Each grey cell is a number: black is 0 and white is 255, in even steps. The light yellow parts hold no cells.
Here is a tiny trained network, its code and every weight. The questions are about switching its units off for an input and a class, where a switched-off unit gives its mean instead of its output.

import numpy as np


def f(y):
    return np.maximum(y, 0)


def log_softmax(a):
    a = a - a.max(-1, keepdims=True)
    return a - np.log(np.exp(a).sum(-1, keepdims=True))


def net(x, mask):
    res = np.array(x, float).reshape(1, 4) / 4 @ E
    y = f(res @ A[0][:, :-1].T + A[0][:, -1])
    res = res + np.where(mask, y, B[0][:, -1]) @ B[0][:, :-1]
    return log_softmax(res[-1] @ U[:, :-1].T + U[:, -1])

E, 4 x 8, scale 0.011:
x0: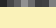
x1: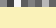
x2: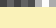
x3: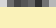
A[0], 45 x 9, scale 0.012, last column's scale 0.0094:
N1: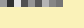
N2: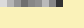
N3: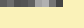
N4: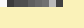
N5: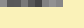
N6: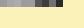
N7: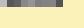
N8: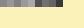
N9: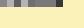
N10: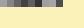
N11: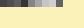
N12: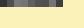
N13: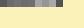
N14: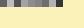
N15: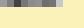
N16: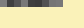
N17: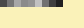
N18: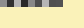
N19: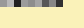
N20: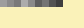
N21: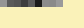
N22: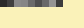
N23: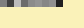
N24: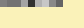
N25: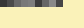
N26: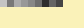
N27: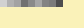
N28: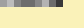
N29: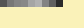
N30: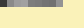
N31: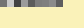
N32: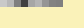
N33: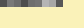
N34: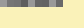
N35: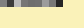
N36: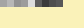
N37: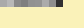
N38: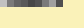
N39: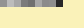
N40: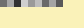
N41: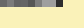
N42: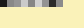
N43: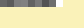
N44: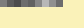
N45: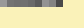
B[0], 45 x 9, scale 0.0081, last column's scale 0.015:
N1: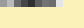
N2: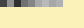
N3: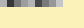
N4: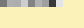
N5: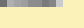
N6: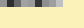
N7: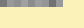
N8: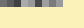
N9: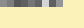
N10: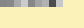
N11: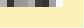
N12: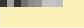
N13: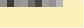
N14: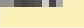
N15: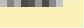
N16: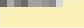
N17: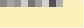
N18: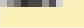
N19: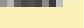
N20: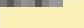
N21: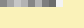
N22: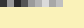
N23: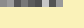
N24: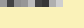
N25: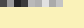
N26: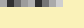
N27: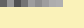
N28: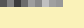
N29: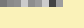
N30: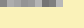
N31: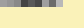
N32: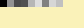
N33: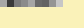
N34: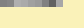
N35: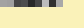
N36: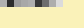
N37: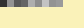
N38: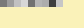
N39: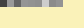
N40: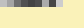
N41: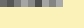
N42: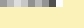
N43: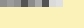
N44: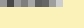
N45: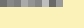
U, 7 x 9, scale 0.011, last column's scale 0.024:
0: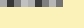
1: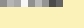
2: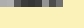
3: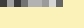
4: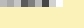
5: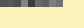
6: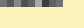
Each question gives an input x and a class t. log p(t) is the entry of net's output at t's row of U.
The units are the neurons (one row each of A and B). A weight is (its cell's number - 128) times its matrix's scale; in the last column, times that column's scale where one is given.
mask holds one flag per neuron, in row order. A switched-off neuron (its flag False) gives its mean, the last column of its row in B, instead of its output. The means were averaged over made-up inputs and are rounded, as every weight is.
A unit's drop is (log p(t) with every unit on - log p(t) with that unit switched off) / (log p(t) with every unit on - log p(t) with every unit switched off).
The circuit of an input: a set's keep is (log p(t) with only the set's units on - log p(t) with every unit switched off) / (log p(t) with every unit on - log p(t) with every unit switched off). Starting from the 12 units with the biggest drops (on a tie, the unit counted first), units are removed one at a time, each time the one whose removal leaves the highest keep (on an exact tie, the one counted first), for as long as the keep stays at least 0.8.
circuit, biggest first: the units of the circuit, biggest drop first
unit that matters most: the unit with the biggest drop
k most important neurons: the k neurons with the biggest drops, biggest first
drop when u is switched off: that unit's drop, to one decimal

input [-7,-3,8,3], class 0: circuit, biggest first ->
(N11)
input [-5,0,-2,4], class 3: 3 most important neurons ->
(N32, N42, N2)
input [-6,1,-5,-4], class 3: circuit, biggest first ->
(N32, N27)
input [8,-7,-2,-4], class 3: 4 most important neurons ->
(N12, N25, N22, N18)
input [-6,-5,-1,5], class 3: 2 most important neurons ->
(N32, N42)
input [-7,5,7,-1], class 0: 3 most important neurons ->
(N11, N24, N3)
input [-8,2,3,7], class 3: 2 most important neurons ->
(N32, N2)
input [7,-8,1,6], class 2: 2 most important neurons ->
(N19, N40)
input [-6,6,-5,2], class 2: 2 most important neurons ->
(N1, N18)
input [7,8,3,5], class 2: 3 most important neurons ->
(N18, N1, N35)
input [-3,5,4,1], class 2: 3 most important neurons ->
(N1, N18, N36)
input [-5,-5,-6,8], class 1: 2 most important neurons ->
(N4, N38)
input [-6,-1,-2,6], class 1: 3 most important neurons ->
(N4, N38, N25)
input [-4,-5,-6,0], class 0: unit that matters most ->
N36
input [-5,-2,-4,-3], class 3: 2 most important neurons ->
(N32, N11)
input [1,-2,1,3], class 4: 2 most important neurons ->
(N42, N17)
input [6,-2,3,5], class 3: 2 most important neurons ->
(N25, N42)
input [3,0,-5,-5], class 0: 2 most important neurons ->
(N36, N4)
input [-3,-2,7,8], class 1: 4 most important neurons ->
(N4, N38, N10, N21)
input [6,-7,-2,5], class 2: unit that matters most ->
N19
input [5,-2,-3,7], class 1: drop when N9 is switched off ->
0.0
